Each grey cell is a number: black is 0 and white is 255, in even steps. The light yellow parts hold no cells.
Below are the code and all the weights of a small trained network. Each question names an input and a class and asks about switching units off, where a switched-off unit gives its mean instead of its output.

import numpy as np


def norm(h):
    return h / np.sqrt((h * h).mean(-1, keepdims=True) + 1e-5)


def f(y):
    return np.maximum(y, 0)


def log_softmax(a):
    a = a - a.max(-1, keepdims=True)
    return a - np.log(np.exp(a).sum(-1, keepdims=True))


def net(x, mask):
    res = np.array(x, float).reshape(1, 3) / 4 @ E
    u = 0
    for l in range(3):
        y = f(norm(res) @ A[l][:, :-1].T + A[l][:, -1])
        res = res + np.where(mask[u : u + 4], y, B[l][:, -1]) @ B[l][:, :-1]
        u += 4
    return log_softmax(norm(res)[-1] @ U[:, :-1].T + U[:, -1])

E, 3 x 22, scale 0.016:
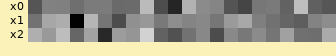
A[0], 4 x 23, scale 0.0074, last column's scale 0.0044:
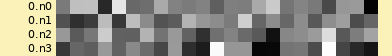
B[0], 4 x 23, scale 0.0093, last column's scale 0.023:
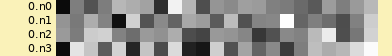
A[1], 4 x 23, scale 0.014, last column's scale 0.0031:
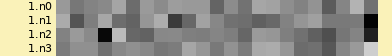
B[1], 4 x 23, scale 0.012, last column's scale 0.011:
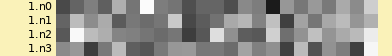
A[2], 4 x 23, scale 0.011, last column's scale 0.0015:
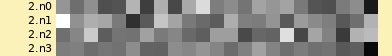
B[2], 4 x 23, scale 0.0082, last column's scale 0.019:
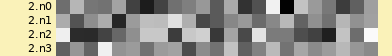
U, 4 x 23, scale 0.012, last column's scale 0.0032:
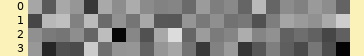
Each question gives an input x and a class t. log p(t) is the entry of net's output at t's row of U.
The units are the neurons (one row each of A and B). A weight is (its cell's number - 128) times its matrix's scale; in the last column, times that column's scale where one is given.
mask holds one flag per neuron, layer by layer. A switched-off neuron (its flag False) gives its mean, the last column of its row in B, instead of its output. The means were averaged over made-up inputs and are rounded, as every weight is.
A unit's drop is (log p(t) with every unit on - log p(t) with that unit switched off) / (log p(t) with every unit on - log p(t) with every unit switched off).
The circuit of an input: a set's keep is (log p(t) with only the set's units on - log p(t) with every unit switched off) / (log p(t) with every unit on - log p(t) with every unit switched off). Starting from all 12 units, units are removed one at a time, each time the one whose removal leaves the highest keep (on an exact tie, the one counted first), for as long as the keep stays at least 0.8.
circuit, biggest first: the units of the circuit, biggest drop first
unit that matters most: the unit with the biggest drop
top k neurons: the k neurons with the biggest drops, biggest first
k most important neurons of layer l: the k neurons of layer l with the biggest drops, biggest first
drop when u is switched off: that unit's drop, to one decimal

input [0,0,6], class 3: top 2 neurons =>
0.n3, 2.n2
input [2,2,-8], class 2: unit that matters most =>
0.n1
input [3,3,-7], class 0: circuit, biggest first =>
0.n1, 2.n2
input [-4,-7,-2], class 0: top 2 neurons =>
1.n1, 0.n0
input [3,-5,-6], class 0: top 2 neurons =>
0.n1, 2.n2
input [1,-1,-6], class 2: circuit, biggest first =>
0.n1, 0.n2
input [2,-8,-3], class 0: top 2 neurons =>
0.n1, 2.n2
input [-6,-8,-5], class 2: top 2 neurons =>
0.n3, 0.n1
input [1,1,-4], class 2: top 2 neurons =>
0.n1, 0.n2
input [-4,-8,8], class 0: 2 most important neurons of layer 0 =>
0.n3, 0.n2
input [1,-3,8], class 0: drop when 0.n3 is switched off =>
0.1
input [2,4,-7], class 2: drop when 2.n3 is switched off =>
0.0
